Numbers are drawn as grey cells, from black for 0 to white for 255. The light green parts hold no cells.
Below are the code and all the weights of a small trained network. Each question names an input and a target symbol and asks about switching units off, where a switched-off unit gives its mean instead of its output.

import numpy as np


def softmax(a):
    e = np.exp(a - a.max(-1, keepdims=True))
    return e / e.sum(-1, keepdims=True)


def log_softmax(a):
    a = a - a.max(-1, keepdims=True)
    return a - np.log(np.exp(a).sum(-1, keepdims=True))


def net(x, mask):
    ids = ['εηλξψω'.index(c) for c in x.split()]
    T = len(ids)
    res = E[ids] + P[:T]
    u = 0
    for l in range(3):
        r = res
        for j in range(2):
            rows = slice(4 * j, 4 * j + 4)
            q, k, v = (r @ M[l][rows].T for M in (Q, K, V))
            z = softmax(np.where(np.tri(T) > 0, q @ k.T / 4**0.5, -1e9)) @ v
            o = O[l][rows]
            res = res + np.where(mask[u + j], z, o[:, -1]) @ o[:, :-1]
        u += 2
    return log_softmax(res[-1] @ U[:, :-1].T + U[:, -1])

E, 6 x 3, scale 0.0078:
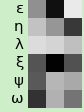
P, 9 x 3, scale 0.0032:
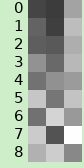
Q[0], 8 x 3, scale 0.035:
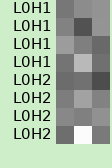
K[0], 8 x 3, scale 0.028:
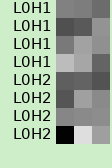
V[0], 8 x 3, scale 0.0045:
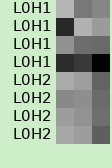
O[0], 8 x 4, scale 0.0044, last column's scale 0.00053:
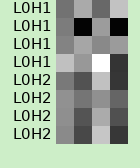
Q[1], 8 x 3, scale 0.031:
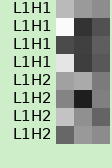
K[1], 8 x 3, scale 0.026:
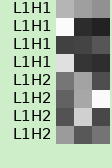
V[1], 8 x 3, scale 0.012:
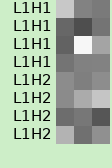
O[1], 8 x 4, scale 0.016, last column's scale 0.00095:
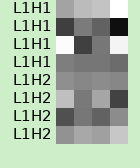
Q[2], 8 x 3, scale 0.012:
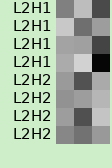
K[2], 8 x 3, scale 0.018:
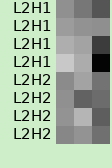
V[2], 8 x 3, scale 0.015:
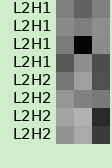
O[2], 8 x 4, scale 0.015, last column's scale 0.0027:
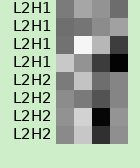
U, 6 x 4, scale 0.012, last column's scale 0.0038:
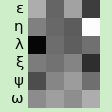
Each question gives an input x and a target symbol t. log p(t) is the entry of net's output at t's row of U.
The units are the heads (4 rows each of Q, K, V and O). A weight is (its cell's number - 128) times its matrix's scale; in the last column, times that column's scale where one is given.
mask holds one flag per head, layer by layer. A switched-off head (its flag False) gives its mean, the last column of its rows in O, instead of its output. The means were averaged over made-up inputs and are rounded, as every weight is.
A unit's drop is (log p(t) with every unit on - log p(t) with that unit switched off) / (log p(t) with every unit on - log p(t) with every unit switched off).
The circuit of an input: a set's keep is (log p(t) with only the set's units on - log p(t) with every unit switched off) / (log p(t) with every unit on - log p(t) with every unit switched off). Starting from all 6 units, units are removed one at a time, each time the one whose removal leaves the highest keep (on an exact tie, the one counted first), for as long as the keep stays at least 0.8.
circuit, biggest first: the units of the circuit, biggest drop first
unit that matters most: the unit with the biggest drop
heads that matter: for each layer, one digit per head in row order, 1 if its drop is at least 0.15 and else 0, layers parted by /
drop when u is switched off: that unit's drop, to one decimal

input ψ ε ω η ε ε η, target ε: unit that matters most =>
L2H2
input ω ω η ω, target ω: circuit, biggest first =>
L2H1, L1H1, L1H2
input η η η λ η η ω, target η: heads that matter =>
00 / 10 / 01
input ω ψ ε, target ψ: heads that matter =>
00 / 00 / 11
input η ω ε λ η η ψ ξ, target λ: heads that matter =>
00 / 10 / 00
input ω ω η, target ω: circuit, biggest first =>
L2H1, L1H1
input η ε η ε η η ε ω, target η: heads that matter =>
10 / 10 / 10
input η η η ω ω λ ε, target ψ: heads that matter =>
00 / 01 / 10
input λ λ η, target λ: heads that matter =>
00 / 10 / 10
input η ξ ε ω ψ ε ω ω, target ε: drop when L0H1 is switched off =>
0.4
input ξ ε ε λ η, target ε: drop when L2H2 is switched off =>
1.9
